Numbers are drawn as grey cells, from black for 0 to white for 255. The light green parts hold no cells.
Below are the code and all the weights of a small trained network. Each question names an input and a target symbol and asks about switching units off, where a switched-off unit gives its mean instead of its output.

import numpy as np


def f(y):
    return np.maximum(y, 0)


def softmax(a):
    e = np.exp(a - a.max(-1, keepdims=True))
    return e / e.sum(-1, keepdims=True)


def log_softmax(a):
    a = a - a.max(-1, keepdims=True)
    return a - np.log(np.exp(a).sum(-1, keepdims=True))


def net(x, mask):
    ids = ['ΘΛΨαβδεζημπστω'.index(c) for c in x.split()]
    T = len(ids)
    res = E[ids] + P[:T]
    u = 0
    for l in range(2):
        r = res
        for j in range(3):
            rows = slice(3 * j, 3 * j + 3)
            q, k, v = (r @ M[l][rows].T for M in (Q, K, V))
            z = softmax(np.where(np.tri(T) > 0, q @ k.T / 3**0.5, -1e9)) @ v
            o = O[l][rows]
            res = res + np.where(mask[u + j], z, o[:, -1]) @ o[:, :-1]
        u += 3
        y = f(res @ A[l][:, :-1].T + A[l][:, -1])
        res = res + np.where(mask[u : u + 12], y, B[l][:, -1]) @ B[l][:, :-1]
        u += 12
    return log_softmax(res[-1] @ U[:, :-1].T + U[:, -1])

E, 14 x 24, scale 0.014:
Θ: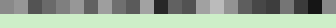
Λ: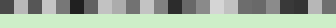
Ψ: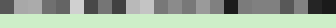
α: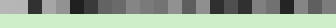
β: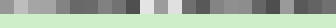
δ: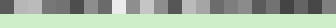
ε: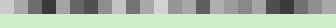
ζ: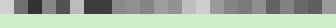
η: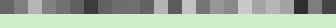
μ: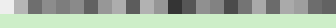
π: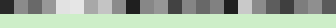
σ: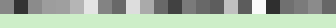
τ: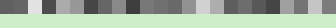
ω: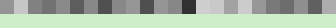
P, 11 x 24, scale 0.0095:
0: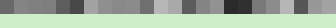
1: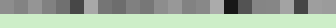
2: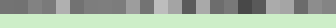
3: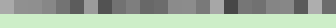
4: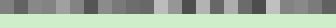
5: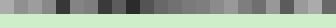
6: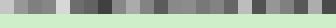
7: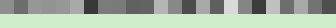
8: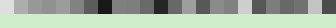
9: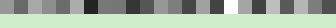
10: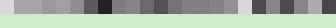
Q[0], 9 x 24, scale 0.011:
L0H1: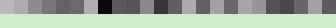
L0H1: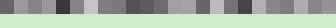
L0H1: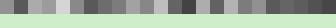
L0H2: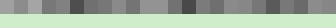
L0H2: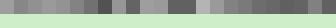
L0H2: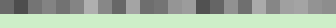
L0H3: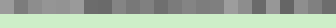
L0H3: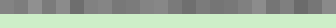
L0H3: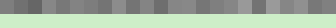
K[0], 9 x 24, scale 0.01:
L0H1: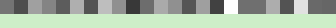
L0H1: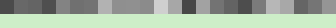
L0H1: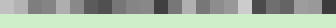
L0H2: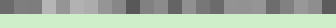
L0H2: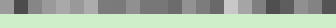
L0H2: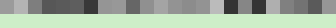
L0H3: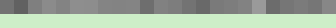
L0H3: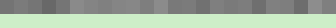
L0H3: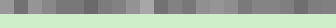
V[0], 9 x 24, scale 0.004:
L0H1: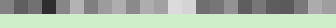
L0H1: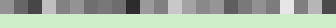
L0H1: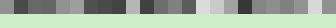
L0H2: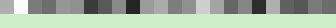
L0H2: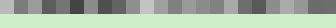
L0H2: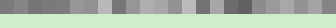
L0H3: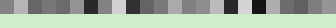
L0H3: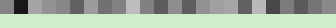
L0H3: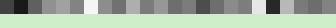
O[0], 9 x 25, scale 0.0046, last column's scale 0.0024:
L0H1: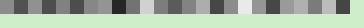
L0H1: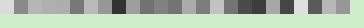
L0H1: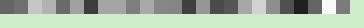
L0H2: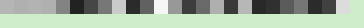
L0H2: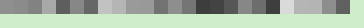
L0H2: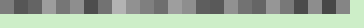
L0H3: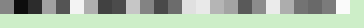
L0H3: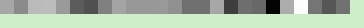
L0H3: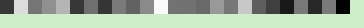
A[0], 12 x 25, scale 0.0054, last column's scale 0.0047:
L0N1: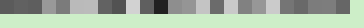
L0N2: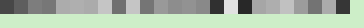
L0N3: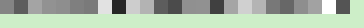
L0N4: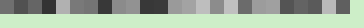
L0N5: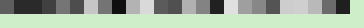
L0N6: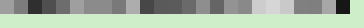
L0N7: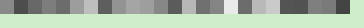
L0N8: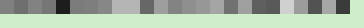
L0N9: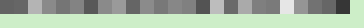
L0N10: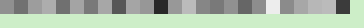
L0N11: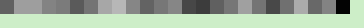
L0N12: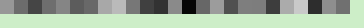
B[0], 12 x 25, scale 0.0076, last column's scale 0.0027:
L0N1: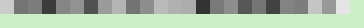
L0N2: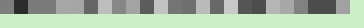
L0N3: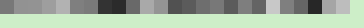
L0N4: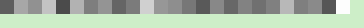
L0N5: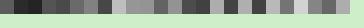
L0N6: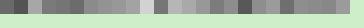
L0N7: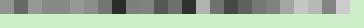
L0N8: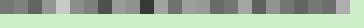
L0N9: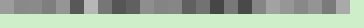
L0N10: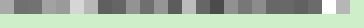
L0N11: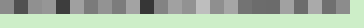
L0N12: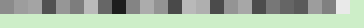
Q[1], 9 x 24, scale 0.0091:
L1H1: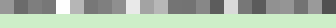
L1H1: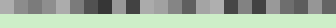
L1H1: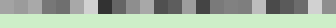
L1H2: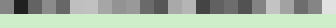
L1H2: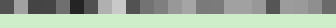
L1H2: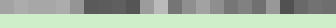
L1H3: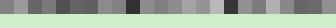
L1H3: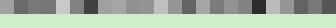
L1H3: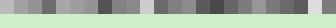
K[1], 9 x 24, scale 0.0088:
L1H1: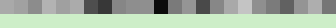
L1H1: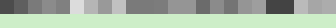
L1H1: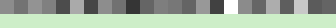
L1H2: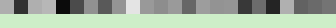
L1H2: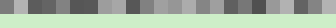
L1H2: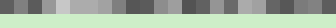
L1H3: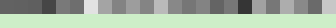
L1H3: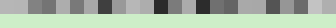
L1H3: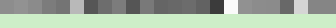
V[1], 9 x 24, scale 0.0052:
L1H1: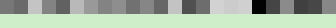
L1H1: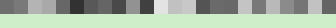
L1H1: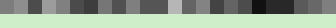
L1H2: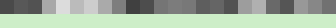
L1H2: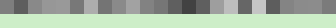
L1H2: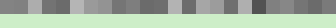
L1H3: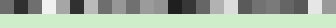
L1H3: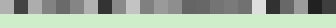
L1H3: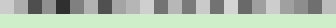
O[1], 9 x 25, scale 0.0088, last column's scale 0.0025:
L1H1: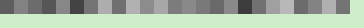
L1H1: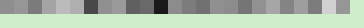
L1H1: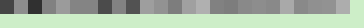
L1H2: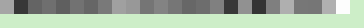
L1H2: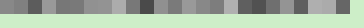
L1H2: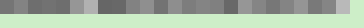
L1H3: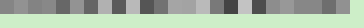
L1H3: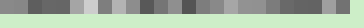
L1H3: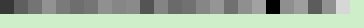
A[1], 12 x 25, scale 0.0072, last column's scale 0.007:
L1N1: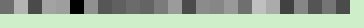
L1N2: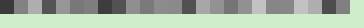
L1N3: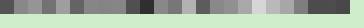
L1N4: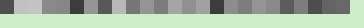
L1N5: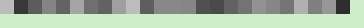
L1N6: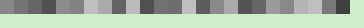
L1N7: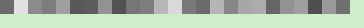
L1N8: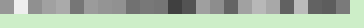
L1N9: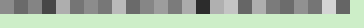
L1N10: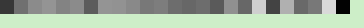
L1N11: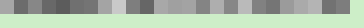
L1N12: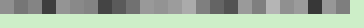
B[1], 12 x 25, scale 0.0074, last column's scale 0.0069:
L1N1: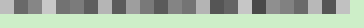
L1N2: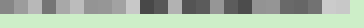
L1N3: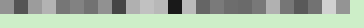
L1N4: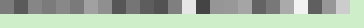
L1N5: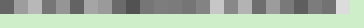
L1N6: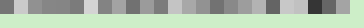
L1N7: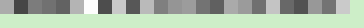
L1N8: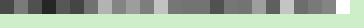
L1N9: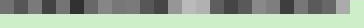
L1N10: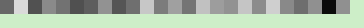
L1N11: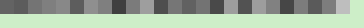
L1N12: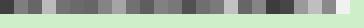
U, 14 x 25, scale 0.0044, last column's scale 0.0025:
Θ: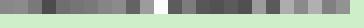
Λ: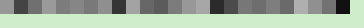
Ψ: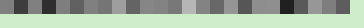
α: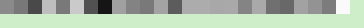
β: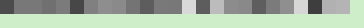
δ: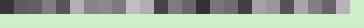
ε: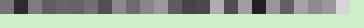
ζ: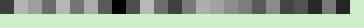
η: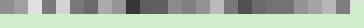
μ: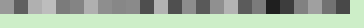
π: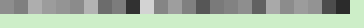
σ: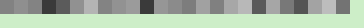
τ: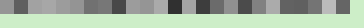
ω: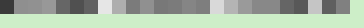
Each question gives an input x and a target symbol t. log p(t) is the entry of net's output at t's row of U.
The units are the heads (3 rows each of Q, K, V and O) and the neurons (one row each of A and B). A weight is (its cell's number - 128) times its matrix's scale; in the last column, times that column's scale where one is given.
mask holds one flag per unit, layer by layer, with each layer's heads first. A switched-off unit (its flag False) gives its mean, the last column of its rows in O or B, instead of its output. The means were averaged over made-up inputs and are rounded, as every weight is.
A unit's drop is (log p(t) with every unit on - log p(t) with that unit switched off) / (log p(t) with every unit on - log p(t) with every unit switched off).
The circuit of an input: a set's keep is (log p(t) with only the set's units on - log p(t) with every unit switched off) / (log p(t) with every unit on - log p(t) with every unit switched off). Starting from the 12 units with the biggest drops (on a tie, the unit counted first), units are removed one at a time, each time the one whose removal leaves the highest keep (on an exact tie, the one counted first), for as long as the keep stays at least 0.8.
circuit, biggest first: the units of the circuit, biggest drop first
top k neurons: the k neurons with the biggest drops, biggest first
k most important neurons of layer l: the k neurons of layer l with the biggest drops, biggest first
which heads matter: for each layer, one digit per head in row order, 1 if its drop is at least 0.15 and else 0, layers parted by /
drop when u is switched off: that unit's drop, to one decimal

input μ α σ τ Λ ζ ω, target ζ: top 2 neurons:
L1N10, L0N3
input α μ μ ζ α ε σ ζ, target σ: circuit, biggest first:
L0N2, L1H3, L0H2
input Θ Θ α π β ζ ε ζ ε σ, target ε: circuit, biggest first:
L0H1, L0N5
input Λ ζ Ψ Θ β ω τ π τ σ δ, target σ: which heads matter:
010 / 011
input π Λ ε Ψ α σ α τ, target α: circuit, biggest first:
L0H2, L0N2, L1H1
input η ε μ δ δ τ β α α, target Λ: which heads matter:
010 / 010
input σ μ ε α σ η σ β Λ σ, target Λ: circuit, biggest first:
L1H3
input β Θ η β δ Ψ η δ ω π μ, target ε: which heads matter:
000 / 010
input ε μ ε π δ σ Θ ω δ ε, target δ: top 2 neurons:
L0N5, L1N2
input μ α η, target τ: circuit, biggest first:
L1N3, L1H2
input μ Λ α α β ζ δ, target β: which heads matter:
010 / 010
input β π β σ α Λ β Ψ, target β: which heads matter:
110 / 010
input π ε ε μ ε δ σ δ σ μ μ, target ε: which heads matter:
001 / 010
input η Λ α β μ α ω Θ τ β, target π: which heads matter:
010 / 010
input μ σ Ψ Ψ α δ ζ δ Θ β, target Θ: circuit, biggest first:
L0H2, L1H1, L0N2, L1H3
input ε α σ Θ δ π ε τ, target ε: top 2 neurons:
L0N5, L0N3
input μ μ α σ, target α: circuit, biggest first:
L1H1
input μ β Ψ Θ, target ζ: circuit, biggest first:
L0N12, L1H2
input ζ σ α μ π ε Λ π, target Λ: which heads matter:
010 / 001
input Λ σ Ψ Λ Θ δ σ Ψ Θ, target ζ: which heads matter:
001 / 000
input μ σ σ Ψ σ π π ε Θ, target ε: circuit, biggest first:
L1H2
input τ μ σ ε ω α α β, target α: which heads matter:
011 / 100
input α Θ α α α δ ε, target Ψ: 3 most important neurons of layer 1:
L1N9, L1N7, L1N11
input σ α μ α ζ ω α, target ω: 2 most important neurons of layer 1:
L1N10, L1N5
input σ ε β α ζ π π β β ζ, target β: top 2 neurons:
L1N6, L0N11
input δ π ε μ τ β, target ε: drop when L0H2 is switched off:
0.1
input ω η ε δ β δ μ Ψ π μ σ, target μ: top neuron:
L0N7
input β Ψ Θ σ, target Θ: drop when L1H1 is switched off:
0.8
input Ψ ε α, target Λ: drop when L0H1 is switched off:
0.0
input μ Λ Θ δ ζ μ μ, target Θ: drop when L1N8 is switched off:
0.8
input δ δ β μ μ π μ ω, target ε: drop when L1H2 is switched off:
1.0
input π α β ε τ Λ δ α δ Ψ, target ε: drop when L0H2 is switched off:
0.1
